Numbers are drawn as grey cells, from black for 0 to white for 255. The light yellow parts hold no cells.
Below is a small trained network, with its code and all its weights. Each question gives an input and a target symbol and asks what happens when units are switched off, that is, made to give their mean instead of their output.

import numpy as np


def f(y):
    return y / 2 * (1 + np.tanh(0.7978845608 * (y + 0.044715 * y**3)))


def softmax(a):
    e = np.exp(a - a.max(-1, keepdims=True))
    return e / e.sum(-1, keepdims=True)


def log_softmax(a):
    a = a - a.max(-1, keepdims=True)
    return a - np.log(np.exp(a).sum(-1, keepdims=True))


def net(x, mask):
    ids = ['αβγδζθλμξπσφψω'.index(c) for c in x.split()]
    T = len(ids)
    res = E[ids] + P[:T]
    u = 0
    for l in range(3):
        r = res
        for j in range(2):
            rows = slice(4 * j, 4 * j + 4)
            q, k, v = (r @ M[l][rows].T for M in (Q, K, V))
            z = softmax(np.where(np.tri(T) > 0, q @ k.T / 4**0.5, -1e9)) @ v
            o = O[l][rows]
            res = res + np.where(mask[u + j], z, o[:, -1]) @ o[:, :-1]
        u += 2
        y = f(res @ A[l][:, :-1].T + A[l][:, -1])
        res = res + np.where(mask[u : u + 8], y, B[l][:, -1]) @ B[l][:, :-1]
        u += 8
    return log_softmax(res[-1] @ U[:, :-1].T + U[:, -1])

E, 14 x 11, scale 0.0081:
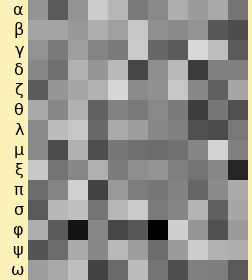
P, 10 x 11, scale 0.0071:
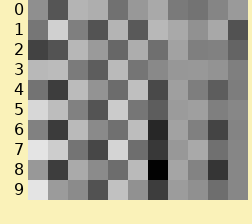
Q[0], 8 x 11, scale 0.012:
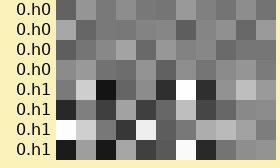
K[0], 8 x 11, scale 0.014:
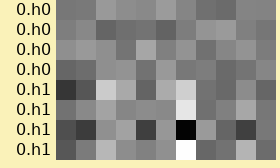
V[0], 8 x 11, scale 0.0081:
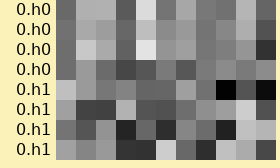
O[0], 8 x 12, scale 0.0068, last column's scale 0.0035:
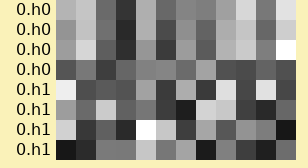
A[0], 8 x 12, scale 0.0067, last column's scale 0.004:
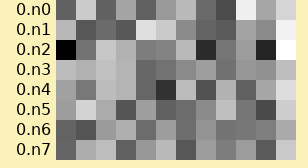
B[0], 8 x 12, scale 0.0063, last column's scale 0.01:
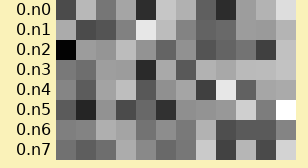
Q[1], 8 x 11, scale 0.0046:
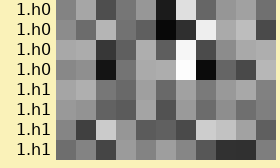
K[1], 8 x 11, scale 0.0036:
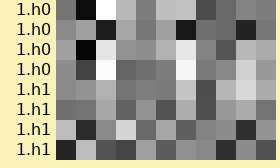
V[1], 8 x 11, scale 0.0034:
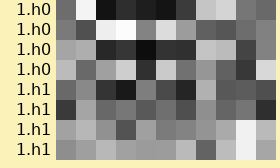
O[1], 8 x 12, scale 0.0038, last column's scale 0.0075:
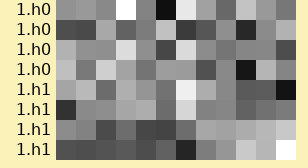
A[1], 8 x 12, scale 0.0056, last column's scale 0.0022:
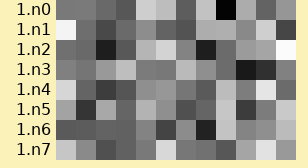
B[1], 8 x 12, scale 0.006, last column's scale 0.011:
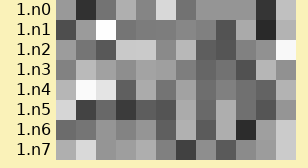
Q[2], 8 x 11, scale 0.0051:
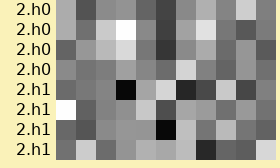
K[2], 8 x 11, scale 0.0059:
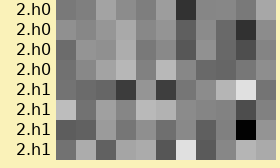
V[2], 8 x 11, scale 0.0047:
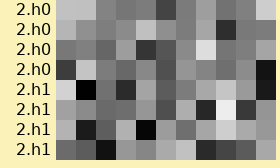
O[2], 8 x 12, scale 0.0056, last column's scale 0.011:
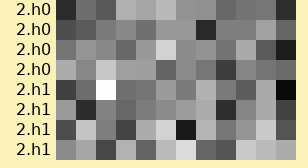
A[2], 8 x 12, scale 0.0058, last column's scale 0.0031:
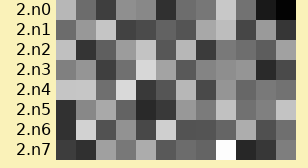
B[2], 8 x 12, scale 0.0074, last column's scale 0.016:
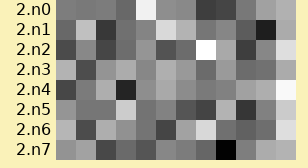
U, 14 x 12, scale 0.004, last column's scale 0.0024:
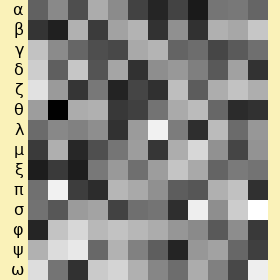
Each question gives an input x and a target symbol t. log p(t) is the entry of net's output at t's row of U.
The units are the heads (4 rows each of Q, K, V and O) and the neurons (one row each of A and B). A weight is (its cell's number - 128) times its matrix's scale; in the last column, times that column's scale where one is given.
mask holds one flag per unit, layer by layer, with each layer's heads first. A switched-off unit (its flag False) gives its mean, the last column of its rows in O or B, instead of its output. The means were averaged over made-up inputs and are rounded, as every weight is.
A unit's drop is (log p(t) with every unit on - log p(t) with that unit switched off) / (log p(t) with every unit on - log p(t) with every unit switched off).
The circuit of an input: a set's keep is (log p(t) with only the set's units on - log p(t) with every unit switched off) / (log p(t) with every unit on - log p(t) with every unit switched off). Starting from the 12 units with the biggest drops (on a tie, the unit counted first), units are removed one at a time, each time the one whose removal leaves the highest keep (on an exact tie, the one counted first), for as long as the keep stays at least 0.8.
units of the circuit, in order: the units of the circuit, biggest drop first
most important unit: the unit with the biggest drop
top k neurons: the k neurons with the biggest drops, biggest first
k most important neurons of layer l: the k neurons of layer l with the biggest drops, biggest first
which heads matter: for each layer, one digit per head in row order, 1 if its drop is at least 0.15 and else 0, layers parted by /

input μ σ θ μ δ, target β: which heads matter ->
01 / 00 / 01
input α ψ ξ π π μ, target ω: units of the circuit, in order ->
(0.h1, 0.n1, 1.n0, 2.n4)
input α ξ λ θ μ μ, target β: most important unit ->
2.h1
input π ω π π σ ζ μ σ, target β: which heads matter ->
01 / 00 / 01
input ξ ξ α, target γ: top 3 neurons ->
(2.n1, 2.n7, 0.n4)
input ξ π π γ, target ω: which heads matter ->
01 / 00 / 00
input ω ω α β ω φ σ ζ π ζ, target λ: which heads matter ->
11 / 10 / 01
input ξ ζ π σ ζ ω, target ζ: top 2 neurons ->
(0.n0, 2.n6)
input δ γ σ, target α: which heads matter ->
01 / 00 / 00
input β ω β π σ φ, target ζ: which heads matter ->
11 / 10 / 01
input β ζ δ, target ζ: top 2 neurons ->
(0.n0, 2.n6)
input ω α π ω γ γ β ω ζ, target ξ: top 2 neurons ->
(2.n2, 1.n2)
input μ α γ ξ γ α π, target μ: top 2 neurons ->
(2.n1, 1.n2)
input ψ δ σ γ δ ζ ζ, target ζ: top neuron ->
(0.n0)
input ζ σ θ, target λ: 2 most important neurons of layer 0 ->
(0.n0, 0.n2)
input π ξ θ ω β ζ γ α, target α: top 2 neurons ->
(0.n2, 2.n7)
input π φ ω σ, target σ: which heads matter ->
01 / 10 / 10
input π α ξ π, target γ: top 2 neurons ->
(2.n1, 2.n7)
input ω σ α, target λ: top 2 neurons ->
(0.n0, 2.n6)
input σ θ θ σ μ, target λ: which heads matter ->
01 / 00 / 00
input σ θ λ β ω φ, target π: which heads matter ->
11 / 10 / 01
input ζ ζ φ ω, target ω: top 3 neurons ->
(0.n0, 2.n3, 2.n0)
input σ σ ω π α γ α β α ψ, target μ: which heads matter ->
01 / 00 / 01
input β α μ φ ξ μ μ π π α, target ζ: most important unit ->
1.h0
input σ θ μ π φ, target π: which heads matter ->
01 / 10 / 01
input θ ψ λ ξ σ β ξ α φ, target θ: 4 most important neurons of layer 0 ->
(0.n0, 0.n4, 0.n1, 0.n2)
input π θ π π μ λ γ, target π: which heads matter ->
01 / 00 / 00
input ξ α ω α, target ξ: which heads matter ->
01 / 00 / 01
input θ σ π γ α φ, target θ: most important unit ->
1.h0
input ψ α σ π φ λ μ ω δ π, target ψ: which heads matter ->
01 / 10 / 11
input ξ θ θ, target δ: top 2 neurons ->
(0.n1, 1.n4)
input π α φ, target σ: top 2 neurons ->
(1.n7, 1.n0)
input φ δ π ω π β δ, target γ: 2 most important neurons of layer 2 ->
(2.n1, 2.n7)
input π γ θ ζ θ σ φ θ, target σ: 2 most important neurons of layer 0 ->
(0.n1, 0.n5)
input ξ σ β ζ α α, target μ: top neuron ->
(2.n1)
